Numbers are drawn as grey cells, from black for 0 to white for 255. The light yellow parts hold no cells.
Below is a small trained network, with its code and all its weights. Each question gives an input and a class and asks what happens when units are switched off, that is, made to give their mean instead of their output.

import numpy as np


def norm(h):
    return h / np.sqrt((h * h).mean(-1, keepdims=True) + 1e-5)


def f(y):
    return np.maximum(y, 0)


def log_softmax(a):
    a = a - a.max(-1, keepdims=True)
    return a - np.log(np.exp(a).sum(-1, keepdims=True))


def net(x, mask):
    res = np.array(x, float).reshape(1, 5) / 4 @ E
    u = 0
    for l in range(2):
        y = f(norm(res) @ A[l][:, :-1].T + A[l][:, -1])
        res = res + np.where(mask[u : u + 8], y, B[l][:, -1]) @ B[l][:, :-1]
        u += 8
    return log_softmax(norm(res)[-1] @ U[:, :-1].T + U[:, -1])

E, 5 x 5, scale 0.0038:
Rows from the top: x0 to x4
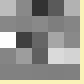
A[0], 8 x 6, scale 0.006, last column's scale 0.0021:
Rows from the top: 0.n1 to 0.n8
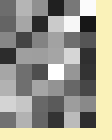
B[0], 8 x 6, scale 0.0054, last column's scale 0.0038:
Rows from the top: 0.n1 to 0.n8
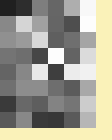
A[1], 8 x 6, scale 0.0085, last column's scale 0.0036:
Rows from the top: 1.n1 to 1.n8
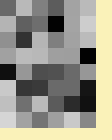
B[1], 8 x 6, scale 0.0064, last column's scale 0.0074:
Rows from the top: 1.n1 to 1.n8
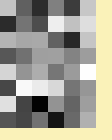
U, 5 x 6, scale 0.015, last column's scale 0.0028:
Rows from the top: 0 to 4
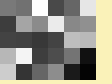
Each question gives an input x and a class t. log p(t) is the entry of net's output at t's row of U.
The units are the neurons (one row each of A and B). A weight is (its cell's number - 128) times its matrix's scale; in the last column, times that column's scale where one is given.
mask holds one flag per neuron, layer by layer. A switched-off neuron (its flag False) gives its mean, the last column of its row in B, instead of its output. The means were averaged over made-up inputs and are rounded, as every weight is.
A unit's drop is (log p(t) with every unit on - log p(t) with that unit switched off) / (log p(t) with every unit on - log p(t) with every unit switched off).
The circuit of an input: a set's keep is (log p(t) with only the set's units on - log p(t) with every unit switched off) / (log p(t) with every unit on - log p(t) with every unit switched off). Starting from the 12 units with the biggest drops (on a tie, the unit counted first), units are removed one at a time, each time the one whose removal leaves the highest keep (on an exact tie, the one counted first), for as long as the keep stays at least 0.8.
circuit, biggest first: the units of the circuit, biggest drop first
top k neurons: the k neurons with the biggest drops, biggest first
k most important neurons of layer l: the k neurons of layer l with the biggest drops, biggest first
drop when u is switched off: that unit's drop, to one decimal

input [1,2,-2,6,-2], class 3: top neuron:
[0.n2]
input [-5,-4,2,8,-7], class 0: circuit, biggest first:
[0.n5; 1.n2]
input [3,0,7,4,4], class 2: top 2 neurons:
[1.n8; 1.n2]
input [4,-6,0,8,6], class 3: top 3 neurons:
[0.n2; 1.n2; 1.n1]
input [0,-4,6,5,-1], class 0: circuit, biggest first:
[1.n3; 0.n5]
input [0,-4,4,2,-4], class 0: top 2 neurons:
[0.n5; 1.n3]
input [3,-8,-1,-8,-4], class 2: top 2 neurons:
[1.n2; 0.n1]
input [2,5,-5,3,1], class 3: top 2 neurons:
[1.n2; 1.n5]
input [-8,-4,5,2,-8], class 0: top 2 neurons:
[0.n5; 1.n1]
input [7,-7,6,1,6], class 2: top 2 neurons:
[1.n8; 0.n5]
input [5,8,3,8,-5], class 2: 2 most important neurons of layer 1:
[1.n8; 1.n5]
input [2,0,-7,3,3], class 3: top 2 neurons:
[1.n2; 1.n5]
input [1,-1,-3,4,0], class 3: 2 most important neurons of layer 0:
[0.n2; 0.n8]
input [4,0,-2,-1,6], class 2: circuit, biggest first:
[0.n1]
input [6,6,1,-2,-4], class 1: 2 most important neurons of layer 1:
[1.n6; 1.n2]
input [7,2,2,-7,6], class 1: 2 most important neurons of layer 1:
[1.n2; 1.n6]
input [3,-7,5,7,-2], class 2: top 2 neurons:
[1.n8; 1.n5]
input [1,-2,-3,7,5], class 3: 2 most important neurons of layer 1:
[1.n2; 1.n1]
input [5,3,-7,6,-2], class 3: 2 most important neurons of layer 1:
[1.n2; 1.n5]
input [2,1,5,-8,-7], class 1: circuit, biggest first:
[1.n2]
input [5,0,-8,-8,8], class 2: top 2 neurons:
[0.n1; 1.n2]
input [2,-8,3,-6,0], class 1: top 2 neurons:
[1.n2; 1.n6]
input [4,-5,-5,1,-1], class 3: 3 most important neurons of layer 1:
[1.n5; 1.n2; 1.n8]
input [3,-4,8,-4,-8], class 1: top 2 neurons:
[1.n6; 1.n2]
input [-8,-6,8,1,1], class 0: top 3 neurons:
[0.n5; 1.n1; 0.n8]
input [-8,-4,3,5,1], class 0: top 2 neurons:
[1.n2; 0.n5]
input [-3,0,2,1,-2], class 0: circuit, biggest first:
[0.n5]
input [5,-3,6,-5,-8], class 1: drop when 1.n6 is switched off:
0.2
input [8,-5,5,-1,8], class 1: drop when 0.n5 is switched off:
0.0
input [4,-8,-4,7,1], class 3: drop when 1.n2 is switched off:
0.1
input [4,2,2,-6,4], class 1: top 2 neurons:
[1.n2; 1.n6]
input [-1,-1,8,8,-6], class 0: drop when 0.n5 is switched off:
0.1
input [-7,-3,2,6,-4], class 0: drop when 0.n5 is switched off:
0.5
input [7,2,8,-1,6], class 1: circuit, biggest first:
[1.n6]
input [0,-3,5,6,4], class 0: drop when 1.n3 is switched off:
0.2
